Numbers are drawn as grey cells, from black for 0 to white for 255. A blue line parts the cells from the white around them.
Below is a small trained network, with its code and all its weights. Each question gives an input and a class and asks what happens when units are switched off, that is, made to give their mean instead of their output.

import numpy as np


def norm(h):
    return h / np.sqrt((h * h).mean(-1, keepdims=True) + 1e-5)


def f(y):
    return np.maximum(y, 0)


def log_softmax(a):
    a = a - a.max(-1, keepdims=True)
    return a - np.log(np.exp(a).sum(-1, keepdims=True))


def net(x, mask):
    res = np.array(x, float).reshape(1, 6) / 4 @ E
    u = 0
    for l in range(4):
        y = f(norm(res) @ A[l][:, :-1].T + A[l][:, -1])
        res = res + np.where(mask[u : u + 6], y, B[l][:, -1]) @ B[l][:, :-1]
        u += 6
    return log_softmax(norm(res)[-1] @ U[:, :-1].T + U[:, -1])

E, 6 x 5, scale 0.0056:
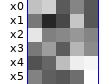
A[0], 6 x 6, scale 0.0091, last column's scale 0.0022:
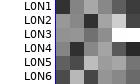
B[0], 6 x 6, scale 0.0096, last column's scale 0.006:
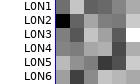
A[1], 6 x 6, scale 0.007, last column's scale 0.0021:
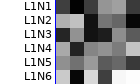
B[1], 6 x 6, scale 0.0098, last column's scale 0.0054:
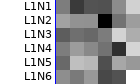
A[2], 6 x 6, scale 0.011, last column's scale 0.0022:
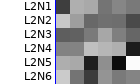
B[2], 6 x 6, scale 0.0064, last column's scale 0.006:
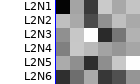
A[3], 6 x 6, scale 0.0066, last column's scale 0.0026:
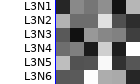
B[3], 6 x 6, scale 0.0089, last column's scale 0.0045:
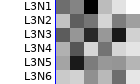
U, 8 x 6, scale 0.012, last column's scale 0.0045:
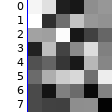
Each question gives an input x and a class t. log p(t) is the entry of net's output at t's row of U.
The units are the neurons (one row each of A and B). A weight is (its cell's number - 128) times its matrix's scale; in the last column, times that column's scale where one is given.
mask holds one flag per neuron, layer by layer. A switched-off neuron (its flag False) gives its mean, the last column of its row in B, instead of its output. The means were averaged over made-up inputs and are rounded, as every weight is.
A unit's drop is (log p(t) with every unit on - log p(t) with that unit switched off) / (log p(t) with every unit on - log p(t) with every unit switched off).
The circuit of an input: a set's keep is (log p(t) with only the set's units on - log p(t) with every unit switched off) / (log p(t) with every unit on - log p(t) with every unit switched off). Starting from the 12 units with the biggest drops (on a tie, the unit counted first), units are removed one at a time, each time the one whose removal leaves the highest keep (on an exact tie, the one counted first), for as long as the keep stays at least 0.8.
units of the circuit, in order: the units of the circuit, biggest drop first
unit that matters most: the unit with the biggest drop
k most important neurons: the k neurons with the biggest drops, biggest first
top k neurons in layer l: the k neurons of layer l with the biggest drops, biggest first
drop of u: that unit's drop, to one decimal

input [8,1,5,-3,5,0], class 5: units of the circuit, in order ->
L0N2; L2N5
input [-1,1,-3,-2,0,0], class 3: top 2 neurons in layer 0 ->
L0N4; L0N6
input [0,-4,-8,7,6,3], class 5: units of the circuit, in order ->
L0N3; L3N6
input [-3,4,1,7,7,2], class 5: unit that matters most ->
L3N6
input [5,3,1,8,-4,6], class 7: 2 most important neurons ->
L0N2; L1N1
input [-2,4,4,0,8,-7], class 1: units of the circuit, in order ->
L0N2; L3N5
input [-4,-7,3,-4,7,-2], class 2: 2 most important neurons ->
L0N5; L1N6
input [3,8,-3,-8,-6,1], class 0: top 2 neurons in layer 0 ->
L0N3; L0N2
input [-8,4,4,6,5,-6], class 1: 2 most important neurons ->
L0N5; L0N2
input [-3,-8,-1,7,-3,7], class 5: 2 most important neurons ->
L0N3; L3N6
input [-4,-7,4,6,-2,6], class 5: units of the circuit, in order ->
L0N3; L0N2
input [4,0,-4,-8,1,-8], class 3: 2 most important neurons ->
L0N5; L2N1
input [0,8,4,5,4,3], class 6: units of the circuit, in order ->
L0N2; L3N3; L2N5
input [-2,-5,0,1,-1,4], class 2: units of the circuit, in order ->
L0N3
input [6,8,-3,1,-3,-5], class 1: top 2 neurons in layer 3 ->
L3N4; L3N5
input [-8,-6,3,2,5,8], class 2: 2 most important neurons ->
L1N6; L0N5
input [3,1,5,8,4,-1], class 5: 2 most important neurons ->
L0N2; L2N3
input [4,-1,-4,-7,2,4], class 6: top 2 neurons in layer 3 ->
L3N4; L3N1
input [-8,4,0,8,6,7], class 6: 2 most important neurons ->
L1N1; L0N5
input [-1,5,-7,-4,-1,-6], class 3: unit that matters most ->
L0N1
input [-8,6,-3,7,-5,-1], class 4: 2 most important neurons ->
L0N3; L1N1
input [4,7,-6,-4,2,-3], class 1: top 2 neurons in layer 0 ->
L0N4; L0N2
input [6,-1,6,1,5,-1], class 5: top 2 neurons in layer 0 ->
L0N2; L0N5
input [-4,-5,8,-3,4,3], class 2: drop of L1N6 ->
0.2
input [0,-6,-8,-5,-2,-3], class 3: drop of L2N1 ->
0.1
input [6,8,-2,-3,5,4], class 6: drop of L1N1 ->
0.3
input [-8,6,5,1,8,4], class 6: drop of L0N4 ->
0.0
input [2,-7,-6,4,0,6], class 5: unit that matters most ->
L0N3
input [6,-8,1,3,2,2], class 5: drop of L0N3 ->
0.1
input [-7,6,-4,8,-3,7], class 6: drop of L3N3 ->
0.1
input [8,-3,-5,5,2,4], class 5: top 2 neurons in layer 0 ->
L0N6; L0N3
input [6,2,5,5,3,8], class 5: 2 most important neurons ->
L0N2; L3N6
